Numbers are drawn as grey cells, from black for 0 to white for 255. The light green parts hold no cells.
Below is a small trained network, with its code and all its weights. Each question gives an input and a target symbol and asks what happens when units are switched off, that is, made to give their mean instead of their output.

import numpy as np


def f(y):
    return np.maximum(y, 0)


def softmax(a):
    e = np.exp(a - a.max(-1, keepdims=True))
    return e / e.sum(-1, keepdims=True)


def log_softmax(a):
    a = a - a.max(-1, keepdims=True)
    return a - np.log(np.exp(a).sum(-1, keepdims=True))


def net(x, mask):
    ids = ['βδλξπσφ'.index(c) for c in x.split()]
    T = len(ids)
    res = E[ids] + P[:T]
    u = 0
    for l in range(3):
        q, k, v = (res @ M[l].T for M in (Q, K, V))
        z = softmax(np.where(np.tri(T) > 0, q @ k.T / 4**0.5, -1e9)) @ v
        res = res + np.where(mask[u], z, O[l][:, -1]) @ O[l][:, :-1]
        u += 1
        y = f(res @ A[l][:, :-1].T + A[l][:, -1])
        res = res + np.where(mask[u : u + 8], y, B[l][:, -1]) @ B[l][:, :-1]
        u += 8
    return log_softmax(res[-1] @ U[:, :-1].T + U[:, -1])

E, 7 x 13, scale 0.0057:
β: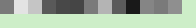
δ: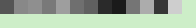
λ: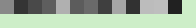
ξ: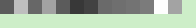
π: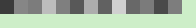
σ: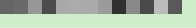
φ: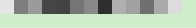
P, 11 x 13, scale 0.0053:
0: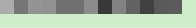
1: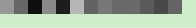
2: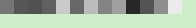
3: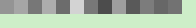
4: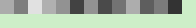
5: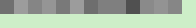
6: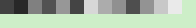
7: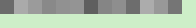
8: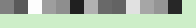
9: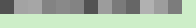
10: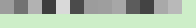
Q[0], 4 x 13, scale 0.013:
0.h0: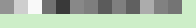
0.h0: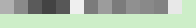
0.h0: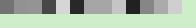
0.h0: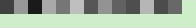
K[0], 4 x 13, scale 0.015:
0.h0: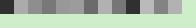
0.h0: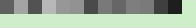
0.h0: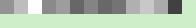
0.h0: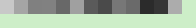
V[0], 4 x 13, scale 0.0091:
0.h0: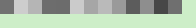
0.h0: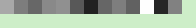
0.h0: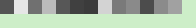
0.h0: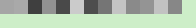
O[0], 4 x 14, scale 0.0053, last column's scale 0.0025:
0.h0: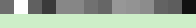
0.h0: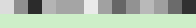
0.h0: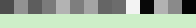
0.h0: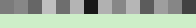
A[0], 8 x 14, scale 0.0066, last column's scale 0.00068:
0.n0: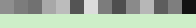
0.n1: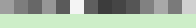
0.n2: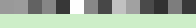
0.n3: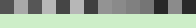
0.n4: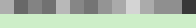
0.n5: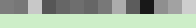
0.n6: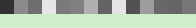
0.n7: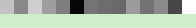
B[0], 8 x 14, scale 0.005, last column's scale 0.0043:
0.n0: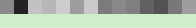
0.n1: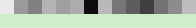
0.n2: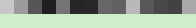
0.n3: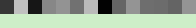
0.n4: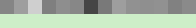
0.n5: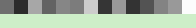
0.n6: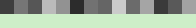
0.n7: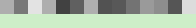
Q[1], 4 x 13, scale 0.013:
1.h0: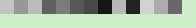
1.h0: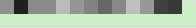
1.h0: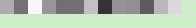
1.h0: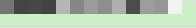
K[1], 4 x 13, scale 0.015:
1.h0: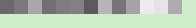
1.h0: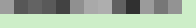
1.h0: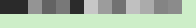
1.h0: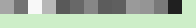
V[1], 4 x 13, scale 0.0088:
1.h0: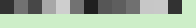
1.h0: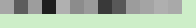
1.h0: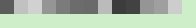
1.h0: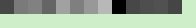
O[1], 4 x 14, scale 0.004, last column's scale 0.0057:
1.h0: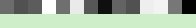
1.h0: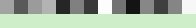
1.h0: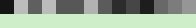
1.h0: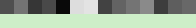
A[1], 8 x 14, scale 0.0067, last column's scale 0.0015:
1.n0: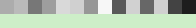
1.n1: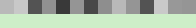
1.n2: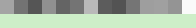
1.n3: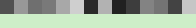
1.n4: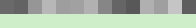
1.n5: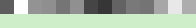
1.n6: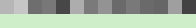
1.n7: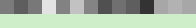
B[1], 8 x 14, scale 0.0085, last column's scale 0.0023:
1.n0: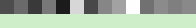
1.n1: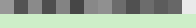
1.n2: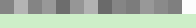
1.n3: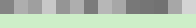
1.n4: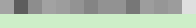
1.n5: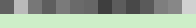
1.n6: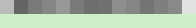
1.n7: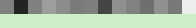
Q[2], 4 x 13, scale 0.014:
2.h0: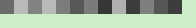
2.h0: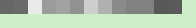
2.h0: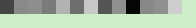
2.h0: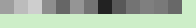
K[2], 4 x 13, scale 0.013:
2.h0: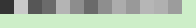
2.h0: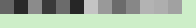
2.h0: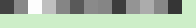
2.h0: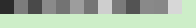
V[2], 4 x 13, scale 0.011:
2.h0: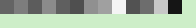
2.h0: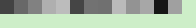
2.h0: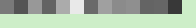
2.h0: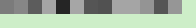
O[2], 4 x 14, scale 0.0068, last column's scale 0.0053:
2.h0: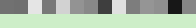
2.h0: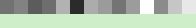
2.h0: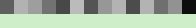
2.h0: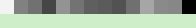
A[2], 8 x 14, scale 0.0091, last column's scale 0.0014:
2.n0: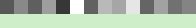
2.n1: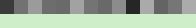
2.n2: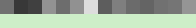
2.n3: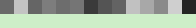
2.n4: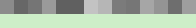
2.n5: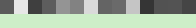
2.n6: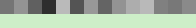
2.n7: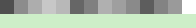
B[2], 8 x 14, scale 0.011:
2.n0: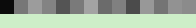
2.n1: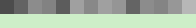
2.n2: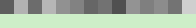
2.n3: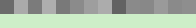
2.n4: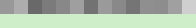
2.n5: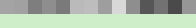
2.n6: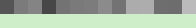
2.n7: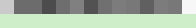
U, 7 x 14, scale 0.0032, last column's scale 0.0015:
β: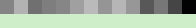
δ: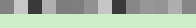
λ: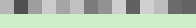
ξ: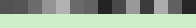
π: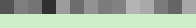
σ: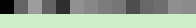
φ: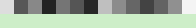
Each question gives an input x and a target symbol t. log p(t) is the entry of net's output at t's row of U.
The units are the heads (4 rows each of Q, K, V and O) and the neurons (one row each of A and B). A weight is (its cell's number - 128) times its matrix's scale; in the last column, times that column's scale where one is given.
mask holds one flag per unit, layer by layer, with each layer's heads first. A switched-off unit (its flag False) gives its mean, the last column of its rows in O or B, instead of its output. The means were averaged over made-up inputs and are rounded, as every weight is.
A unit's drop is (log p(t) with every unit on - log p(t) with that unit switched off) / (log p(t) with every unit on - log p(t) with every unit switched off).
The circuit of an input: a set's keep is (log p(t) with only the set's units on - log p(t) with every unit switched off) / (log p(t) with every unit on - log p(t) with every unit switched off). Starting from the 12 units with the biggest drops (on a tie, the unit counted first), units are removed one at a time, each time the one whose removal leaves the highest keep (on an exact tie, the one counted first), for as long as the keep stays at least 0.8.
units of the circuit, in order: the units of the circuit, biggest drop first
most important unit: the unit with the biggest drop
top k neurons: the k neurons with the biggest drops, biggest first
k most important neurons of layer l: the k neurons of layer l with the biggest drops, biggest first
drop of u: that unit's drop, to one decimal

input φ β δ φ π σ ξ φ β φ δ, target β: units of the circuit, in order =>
[2.n5 1.h0 0.h0 2.h0]
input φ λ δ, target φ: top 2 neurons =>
[0.n7 2.n7]
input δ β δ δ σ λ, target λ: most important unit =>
0.n5
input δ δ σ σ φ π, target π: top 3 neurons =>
[0.n6 2.n6 0.n5]
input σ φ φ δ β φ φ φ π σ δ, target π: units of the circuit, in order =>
[2.h0 2.n6 0.n6 0.h0]
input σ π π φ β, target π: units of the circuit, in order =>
[2.h0 2.n6 0.n6 0.h0]
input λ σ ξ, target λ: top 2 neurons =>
[0.n7 1.n4]
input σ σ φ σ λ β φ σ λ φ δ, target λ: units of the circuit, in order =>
[1.h0 0.h0 1.n4 2.h0]
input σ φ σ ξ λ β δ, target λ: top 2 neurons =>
[0.n7 1.n4]
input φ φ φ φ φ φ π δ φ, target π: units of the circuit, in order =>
[2.h0 2.n6 0.n6 1.h0]
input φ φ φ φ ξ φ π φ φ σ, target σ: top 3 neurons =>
[1.n0 2.n0 0.n5]
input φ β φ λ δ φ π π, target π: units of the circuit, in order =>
[2.h0 2.n6 0.n6]
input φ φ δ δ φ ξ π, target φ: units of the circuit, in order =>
[1.h0 2.n7 0.n7]
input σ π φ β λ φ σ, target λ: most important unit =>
0.n7
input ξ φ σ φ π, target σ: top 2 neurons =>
[2.n1 0.n7]
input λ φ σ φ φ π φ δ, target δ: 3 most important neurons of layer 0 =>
[0.n5 0.n7 0.n3]
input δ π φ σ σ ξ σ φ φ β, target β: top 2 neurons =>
[2.n5 1.n5]
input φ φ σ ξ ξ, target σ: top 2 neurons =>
[0.n7 2.n1]
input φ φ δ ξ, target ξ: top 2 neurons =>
[1.n5 1.n7]
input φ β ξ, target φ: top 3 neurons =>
[0.n7 2.n7 2.n2]
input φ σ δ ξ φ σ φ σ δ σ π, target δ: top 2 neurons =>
[2.n2 2.n4]
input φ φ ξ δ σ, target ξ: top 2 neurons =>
[1.n7 2.n2]
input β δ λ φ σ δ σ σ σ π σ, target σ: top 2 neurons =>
[2.n1 0.n5]
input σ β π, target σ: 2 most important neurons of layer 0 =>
[0.n7 0.n5]
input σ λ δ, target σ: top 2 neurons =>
[2.n1 0.n7]
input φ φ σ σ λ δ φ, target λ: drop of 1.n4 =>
0.1
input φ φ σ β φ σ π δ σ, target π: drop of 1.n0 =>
0.0
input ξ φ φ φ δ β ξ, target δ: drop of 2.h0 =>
0.4
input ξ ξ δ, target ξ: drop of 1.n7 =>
0.1
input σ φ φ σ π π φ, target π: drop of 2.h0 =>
0.5
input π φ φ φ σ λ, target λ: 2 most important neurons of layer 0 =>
[0.n5 0.n2]
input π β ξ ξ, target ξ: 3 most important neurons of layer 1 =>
[1.n7 1.n5 1.n1]
